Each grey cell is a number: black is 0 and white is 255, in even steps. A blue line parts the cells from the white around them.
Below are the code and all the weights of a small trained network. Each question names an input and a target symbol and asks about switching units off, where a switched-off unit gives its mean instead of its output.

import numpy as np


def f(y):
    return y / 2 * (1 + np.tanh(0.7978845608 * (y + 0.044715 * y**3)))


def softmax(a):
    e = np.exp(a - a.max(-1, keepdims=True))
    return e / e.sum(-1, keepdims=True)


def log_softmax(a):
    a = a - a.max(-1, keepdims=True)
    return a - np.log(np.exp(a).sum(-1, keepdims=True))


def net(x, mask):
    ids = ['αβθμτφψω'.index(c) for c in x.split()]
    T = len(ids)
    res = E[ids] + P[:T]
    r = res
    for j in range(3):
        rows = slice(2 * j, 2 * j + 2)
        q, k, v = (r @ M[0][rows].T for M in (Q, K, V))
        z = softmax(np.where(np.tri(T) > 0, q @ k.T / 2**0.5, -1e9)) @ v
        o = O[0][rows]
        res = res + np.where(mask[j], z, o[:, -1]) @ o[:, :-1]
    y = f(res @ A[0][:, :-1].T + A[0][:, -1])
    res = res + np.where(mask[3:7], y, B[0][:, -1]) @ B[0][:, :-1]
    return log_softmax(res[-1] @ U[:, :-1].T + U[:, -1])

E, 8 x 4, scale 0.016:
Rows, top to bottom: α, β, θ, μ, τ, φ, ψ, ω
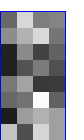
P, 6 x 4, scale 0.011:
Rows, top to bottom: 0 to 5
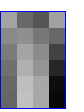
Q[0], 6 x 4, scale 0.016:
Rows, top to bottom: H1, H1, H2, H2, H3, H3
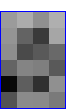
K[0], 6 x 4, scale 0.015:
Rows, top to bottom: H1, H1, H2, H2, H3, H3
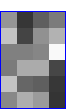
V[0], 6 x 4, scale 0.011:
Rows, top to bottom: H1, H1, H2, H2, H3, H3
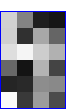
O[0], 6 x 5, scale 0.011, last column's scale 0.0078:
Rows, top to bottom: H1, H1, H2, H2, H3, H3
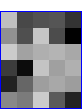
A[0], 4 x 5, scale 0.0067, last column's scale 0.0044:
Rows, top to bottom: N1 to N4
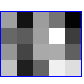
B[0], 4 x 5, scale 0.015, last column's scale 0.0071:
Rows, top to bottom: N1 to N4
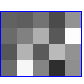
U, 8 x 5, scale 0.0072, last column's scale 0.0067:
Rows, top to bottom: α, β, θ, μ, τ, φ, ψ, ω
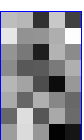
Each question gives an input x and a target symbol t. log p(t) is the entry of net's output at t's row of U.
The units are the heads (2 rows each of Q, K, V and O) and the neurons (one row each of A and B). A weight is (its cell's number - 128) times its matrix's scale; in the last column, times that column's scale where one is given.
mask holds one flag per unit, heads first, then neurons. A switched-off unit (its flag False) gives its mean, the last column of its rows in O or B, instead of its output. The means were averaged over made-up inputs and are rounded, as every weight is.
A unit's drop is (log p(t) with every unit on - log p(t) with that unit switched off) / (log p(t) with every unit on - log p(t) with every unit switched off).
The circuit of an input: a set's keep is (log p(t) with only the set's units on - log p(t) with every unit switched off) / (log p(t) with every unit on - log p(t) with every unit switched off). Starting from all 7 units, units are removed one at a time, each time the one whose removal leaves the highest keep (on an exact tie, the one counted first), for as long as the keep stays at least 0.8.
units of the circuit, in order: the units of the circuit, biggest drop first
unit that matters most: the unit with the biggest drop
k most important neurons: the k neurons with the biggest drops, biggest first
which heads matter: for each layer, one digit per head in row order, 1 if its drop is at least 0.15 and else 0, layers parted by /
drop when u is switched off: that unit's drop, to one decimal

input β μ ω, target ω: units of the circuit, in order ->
N4
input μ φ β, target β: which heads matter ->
010
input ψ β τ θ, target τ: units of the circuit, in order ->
H3; H1
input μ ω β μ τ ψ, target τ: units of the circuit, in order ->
H3; H1
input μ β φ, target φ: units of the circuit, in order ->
H2; H1
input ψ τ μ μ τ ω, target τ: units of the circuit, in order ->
H1; N4
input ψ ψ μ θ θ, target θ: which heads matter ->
101
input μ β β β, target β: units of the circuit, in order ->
H2; N2; H3
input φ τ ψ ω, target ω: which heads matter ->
101
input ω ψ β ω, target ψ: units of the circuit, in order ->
H3; N4
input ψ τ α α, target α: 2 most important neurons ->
N2; N4
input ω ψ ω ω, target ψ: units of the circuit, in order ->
H1; H3
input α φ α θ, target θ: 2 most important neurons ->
N2; N4
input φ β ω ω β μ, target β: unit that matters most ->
H2
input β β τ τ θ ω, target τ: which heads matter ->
100
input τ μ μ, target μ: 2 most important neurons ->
N4; N2
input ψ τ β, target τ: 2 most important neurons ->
N4; N3
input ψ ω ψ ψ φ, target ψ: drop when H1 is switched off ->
0.3
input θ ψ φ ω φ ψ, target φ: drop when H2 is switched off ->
1.0
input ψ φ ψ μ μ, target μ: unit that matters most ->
H2
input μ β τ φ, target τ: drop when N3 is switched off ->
0.0
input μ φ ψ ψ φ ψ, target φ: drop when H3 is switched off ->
0.2
